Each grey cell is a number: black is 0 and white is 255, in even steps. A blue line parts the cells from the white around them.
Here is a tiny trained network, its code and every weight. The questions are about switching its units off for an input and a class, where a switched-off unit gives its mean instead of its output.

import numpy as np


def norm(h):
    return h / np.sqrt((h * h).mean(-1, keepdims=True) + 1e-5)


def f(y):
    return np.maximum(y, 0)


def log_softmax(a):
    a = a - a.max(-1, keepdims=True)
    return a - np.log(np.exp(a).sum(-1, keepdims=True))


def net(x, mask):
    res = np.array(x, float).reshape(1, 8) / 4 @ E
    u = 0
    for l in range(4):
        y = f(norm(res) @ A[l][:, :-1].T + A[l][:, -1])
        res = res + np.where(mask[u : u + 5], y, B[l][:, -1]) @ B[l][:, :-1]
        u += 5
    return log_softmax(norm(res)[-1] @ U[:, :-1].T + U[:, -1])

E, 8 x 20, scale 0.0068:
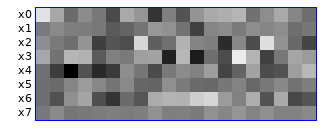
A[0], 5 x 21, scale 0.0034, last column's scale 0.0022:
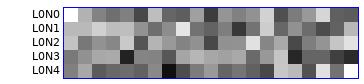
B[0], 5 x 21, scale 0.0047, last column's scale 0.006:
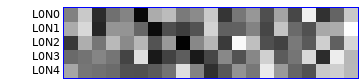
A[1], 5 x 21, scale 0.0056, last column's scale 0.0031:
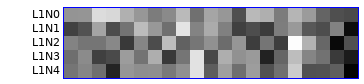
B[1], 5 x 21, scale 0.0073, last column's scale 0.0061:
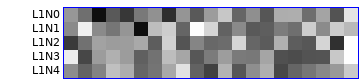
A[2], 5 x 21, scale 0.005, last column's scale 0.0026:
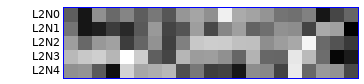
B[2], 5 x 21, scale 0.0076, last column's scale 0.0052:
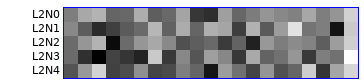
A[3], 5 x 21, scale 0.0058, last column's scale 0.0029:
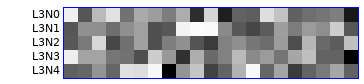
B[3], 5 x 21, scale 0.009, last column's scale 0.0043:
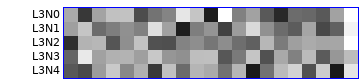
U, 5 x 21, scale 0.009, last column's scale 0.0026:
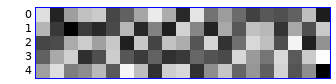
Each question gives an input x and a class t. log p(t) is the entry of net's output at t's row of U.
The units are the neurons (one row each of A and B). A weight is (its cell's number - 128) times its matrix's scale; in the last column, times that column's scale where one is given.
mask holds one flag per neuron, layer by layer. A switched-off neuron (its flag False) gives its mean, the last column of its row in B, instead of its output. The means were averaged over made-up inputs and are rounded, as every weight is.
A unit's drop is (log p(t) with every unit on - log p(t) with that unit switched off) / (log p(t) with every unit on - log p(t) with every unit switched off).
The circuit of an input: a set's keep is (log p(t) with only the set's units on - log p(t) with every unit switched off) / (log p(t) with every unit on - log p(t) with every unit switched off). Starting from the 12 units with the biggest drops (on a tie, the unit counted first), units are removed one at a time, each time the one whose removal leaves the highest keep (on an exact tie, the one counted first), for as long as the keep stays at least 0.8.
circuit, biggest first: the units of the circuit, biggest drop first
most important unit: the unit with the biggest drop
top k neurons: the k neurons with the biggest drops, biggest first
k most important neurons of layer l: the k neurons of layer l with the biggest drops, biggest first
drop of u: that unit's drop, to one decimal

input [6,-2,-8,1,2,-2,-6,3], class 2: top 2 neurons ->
L3N4; L0N2
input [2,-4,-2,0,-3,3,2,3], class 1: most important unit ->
L1N1
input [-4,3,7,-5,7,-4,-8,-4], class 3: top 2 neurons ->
L2N4; L1N0
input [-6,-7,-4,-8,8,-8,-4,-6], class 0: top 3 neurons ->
L1N3; L1N4; L0N1
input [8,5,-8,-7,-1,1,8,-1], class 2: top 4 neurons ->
L3N4; L0N2; L2N4; L1N1
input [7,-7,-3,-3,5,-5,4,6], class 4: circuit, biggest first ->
L3N3; L2N3
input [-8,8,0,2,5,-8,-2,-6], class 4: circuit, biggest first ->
L1N1; L3N1
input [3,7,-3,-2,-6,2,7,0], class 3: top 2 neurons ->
L2N2; L2N0
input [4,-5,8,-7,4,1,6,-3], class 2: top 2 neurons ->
L1N2; L3N0
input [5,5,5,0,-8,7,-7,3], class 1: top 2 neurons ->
L2N3; L1N0
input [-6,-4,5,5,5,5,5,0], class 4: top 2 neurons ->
L1N3; L1N1
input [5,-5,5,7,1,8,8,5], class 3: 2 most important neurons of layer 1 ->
L1N3; L1N4
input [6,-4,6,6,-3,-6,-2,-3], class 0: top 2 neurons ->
L3N0; L0N2
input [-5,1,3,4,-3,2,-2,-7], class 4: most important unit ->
L3N1
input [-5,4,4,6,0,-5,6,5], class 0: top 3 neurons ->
L3N0; L2N4; L2N0
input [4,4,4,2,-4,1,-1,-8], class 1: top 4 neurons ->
L1N3; L1N1; L3N4; L0N2
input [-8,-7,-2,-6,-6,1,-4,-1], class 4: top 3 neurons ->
L1N1; L3N1; L3N0
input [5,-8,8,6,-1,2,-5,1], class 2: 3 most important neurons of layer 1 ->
L1N2; L1N3; L1N4
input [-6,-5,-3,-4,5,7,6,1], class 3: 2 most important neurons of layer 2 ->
L2N0; L2N3
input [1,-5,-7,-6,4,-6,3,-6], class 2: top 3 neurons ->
L3N4; L0N2; L3N0
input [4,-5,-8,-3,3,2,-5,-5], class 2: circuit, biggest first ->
L3N4
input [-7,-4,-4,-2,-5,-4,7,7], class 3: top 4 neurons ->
L2N2; L2N0; L0N3; L3N2
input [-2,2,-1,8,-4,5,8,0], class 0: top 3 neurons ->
L3N0; L2N4; L0N1
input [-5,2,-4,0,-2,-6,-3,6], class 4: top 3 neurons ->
L3N1; L1N1; L1N2
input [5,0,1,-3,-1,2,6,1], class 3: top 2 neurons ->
L2N0; L3N2
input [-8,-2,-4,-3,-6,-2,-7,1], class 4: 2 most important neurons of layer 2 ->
L2N0; L2N2
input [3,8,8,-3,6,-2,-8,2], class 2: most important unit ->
L1N2
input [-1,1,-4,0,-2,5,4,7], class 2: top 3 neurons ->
L3N4; L0N2; L2N4
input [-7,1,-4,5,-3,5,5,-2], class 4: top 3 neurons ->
L3N1; L1N1; L1N3
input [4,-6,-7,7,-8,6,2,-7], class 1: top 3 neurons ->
L2N3; L1N3; L1N0
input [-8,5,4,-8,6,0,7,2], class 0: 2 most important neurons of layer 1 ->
L1N3; L1N4
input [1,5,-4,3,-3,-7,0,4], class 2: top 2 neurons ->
L1N3; L0N2
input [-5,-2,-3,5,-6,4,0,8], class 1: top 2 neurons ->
L1N3; L1N0
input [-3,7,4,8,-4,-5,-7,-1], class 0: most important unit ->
L3N0
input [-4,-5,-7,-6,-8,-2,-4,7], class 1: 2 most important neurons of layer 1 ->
L1N2; L1N0
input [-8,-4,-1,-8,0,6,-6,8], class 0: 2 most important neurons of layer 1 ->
L1N4; L1N3
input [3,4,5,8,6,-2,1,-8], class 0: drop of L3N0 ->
0.9
